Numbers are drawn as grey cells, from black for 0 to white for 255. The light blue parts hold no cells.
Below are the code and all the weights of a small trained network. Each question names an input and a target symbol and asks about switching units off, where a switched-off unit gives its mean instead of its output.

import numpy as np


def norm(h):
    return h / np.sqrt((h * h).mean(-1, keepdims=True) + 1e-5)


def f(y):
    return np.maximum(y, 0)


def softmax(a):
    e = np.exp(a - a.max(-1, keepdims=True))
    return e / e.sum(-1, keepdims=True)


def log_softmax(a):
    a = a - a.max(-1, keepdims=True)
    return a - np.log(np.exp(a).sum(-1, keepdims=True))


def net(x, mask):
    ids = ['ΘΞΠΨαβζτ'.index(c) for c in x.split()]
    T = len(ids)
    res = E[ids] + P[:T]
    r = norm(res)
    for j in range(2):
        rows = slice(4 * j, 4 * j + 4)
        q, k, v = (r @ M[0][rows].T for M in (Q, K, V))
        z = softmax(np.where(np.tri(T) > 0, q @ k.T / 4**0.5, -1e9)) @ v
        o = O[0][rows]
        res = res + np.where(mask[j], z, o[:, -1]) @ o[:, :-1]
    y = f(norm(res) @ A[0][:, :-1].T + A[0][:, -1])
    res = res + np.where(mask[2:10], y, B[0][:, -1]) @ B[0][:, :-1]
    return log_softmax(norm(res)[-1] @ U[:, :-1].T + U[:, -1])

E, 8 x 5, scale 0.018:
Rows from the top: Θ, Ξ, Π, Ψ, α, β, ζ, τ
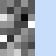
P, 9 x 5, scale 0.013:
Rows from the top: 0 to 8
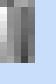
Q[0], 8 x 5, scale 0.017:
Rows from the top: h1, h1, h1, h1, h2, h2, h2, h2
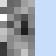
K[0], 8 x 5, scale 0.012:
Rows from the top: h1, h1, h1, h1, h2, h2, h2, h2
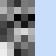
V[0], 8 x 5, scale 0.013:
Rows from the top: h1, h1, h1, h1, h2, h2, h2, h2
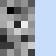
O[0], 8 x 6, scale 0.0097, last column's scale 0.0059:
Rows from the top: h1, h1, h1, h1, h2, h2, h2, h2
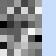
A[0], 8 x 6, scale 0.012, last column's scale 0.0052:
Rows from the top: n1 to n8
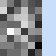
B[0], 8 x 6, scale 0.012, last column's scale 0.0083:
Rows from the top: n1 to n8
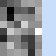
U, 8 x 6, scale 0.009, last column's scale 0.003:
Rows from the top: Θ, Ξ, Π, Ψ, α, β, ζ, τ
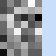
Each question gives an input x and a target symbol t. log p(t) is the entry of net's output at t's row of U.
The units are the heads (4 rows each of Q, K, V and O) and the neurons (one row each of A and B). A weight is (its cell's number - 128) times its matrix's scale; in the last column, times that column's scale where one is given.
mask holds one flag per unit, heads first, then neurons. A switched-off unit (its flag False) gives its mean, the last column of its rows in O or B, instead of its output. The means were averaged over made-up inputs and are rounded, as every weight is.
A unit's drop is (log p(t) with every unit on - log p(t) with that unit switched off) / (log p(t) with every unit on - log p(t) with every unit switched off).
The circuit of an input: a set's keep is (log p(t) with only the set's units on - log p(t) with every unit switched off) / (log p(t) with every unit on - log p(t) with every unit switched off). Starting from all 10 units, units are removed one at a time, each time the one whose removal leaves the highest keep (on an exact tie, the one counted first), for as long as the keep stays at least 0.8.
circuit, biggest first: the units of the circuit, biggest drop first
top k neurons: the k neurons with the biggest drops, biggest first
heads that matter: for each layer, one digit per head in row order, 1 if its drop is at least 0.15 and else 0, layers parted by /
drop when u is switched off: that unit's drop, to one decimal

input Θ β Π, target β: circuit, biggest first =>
[h1]
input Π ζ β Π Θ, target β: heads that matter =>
10
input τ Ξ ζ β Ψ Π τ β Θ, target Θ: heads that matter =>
01
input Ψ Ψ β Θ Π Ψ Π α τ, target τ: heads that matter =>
11
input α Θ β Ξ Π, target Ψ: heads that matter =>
10
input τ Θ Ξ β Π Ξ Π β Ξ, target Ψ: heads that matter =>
10
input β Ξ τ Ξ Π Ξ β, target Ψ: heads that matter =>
10
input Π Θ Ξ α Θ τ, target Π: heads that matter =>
01
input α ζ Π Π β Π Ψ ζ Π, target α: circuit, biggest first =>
[h1; h2]
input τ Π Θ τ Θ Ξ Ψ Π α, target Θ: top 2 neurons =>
[n5; n8]
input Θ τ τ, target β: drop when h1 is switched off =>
1.2
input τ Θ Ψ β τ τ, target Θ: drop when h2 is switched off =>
0.7
